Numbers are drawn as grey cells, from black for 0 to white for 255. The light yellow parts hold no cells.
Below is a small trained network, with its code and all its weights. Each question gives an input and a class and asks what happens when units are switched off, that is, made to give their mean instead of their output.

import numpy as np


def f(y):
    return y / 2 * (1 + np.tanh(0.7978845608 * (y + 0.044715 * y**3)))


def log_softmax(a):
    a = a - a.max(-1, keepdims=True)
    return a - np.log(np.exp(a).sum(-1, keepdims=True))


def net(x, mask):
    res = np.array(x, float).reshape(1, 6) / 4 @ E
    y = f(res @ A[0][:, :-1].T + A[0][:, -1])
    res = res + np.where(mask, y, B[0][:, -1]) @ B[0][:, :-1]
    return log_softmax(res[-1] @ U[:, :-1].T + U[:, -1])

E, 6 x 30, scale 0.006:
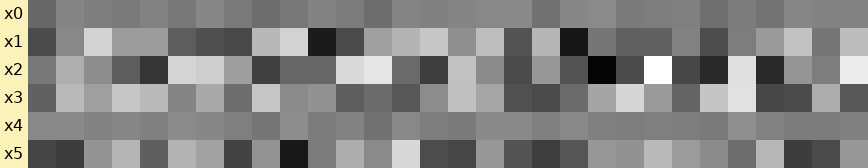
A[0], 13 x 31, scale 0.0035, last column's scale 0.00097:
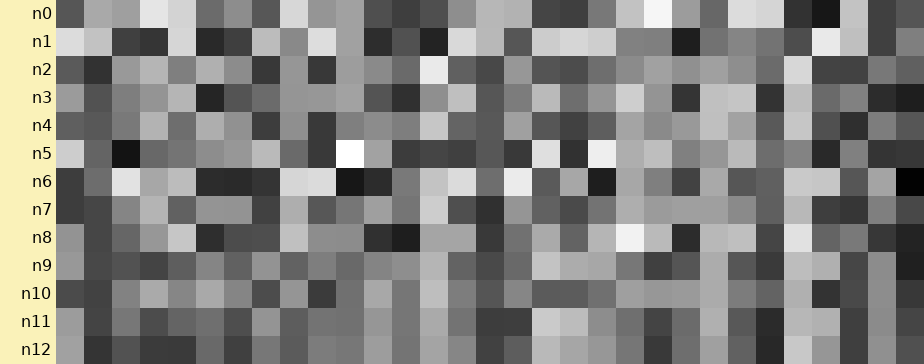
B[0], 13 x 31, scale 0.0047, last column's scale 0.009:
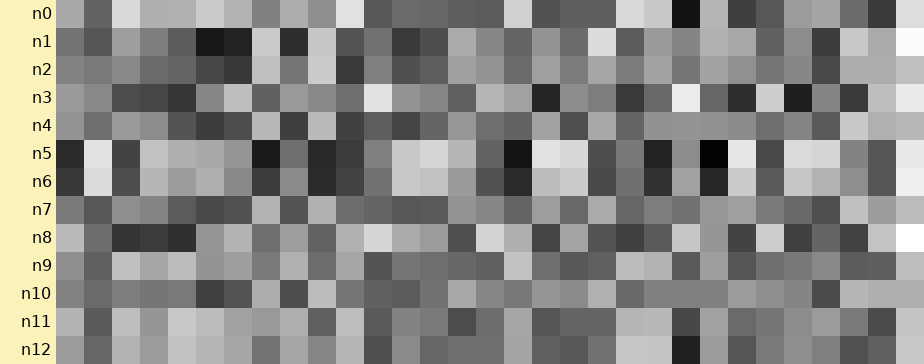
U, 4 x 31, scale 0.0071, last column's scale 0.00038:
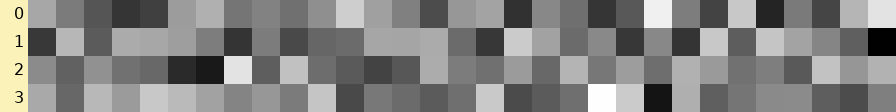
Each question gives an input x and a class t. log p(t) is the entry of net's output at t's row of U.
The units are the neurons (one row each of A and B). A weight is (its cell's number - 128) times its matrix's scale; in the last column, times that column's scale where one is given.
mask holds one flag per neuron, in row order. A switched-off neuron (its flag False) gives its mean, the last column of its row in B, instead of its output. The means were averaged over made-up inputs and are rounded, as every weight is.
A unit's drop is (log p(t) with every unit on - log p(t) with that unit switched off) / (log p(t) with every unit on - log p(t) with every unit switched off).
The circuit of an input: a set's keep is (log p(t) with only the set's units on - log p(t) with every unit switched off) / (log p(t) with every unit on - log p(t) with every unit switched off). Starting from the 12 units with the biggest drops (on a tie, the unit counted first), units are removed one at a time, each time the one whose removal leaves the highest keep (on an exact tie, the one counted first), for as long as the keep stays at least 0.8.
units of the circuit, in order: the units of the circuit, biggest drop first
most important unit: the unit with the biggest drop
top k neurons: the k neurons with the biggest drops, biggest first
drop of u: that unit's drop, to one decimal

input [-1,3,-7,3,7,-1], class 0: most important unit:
n8
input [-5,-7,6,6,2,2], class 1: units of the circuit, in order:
[n5, n8]
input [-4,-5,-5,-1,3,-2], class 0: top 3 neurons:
[n8, n3, n6]
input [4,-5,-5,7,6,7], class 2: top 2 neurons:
[n2, n4]
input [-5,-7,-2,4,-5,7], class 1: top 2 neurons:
[n5, n1]
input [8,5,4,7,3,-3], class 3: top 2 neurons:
[n0, n5]
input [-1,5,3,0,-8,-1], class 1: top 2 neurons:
[n8, n3]
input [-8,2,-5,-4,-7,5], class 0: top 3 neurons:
[n8, n3, n1]
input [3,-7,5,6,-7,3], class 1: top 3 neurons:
[n5, n8, n3]
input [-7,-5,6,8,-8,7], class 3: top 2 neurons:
[n0, n1]
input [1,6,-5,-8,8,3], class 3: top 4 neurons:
[n12, n11, n5, n9]
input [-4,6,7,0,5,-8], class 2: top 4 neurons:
[n8, n3, n1, n5]
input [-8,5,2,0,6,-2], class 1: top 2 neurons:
[n8, n3]
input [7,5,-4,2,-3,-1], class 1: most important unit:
n6
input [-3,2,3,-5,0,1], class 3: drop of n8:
0.2
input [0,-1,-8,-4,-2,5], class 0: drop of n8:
0.6
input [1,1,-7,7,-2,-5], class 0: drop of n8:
0.7
